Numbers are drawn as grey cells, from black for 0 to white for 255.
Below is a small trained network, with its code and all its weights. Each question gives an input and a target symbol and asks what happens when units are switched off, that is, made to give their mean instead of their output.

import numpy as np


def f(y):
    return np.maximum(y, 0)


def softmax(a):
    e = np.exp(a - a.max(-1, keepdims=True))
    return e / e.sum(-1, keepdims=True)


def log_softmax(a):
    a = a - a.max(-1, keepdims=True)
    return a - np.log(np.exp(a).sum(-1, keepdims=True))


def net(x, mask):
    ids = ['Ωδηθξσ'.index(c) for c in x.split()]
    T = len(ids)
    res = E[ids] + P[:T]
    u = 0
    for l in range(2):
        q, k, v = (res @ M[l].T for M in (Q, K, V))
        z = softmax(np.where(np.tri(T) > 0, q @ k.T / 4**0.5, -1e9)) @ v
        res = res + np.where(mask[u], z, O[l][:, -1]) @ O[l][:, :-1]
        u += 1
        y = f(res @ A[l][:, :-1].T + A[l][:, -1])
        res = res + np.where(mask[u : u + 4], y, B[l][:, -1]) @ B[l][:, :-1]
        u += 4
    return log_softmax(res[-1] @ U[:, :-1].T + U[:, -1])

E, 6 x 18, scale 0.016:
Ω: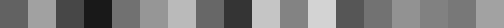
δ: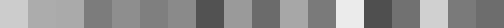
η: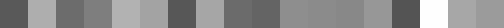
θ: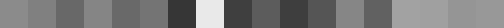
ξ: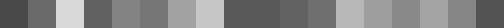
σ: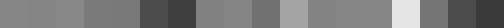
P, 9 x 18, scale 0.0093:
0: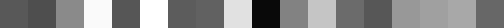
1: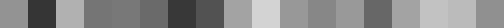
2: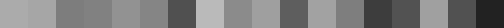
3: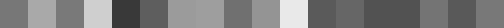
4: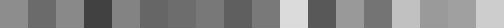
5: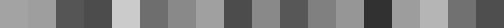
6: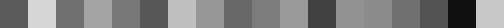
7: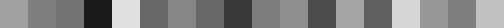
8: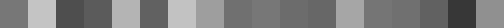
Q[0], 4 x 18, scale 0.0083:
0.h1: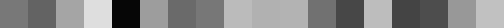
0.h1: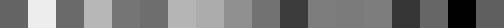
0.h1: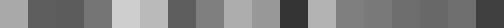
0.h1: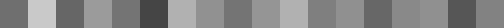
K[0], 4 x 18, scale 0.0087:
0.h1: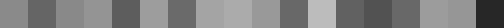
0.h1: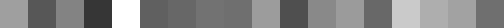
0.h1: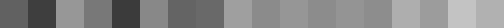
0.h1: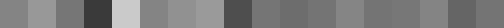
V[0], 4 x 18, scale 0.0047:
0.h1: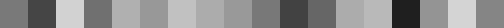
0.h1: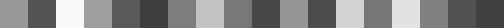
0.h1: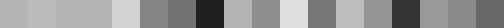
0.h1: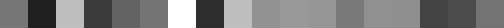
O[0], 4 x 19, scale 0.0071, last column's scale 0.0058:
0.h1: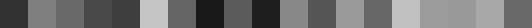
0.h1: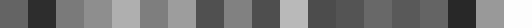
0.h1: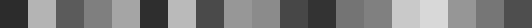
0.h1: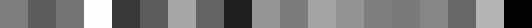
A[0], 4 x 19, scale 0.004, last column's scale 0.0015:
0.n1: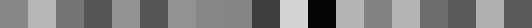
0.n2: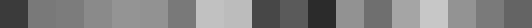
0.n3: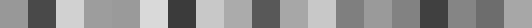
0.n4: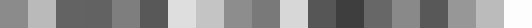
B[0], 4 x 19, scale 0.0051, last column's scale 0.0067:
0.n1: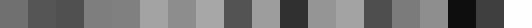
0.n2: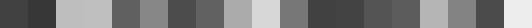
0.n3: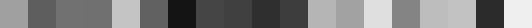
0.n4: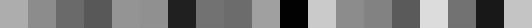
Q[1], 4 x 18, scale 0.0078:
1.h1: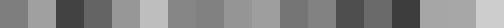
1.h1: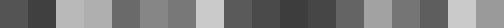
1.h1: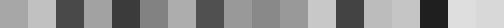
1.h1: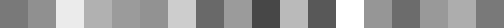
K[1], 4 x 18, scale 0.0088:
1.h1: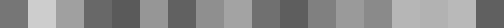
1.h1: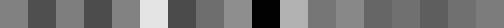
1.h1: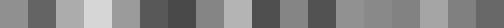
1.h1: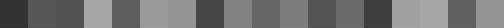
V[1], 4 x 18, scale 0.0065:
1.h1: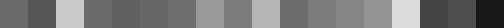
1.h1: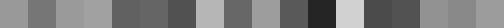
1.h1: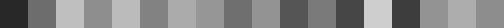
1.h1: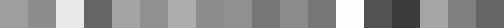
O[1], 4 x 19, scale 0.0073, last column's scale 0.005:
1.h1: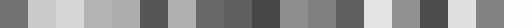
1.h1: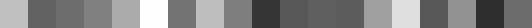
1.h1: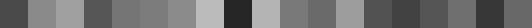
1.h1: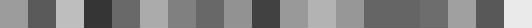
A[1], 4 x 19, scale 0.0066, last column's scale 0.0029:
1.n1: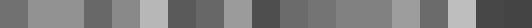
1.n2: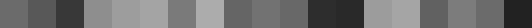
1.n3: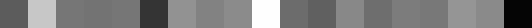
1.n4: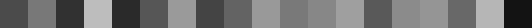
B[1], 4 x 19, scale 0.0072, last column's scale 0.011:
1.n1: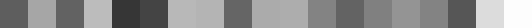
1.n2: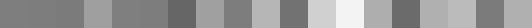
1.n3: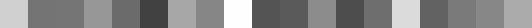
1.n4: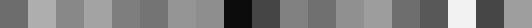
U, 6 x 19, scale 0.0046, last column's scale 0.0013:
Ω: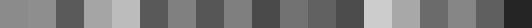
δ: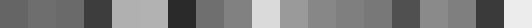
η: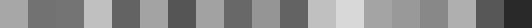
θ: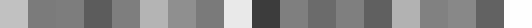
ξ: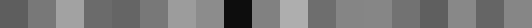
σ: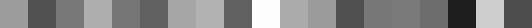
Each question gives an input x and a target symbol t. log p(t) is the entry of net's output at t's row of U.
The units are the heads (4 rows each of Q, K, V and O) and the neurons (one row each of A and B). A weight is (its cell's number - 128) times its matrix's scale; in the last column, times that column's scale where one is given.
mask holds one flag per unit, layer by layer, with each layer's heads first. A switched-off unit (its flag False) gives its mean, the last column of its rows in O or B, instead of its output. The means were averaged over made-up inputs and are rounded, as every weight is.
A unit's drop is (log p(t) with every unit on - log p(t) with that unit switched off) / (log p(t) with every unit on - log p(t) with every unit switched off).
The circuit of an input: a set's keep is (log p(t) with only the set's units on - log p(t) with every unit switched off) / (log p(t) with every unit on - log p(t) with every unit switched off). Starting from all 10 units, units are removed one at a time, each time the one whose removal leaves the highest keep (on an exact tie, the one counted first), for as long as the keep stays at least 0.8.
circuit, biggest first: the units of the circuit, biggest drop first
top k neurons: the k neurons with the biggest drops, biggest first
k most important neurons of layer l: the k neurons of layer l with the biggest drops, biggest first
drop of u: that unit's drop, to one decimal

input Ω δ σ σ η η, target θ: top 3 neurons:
1.n3; 0.n3; 1.n1
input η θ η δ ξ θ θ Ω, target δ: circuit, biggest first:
0.h1; 1.n1
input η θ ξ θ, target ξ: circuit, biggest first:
1.h1; 0.h1
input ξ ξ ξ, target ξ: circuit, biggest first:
1.h1; 1.n1
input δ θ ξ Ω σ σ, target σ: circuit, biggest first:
0.h1
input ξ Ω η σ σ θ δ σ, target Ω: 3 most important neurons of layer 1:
1.n4; 1.n3; 1.n1
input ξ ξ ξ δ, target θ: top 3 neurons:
0.n1; 0.n3; 0.n2
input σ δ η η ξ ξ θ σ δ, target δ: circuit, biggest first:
0.h1; 1.h1; 1.n1
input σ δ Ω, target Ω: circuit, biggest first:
0.h1; 1.n3; 1.n4; 1.h1
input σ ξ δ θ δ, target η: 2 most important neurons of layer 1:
1.n2; 1.n1
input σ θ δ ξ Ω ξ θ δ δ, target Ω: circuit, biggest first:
0.h1; 1.n4; 1.h1; 1.n3
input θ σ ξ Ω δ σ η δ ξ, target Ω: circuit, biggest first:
0.h1; 1.h1; 1.n3; 1.n4
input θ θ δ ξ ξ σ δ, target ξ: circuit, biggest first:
0.h1; 1.h1
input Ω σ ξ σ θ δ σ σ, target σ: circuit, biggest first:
1.h1
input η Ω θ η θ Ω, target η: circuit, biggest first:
0.h1; 1.h1; 1.n2
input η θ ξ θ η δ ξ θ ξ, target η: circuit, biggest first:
1.h1; 1.n2; 0.h1; 0.n3
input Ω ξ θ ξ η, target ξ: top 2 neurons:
1.n4; 0.n3
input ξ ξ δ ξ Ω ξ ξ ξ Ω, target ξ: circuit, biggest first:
0.h1; 1.h1
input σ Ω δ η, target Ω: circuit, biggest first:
0.h1; 1.n3; 1.h1
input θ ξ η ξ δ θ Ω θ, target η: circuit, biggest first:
0.h1
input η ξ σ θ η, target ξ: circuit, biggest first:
0.h1; 1.h1; 1.n1
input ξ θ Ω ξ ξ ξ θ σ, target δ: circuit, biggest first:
0.h1; 1.h1; 0.n1; 1.n1
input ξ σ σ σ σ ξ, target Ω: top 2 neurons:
0.n1; 1.n1
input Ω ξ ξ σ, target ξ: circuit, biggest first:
0.h1; 1.n4; 1.h1; 0.n1
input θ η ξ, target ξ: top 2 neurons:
0.n3; 1.n1
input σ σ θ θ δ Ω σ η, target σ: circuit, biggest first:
1.h1; 0.h1
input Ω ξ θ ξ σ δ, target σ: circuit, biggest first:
1.h1
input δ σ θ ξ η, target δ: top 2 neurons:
0.n3; 1.n1
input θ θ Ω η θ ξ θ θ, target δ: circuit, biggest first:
0.h1; 1.h1; 1.n1; 0.n1
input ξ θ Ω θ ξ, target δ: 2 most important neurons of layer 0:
0.n1; 0.n2
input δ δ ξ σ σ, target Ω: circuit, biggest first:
1.h1; 0.h1
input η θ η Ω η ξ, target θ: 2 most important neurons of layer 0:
0.n3; 0.n2
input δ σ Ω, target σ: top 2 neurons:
1.n3; 0.n3
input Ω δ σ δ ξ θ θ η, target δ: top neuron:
1.n1
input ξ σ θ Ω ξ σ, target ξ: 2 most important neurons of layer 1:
1.n4; 1.n3
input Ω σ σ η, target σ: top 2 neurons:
1.n3; 0.n3
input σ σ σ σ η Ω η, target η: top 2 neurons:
1.n1; 0.n3
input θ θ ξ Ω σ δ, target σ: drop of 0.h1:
0.5
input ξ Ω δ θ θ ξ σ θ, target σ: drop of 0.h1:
0.5
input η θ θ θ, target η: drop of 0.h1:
-0.1
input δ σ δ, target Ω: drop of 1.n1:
0.1
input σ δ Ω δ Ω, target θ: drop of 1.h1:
0.4
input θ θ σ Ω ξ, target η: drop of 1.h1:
-0.1
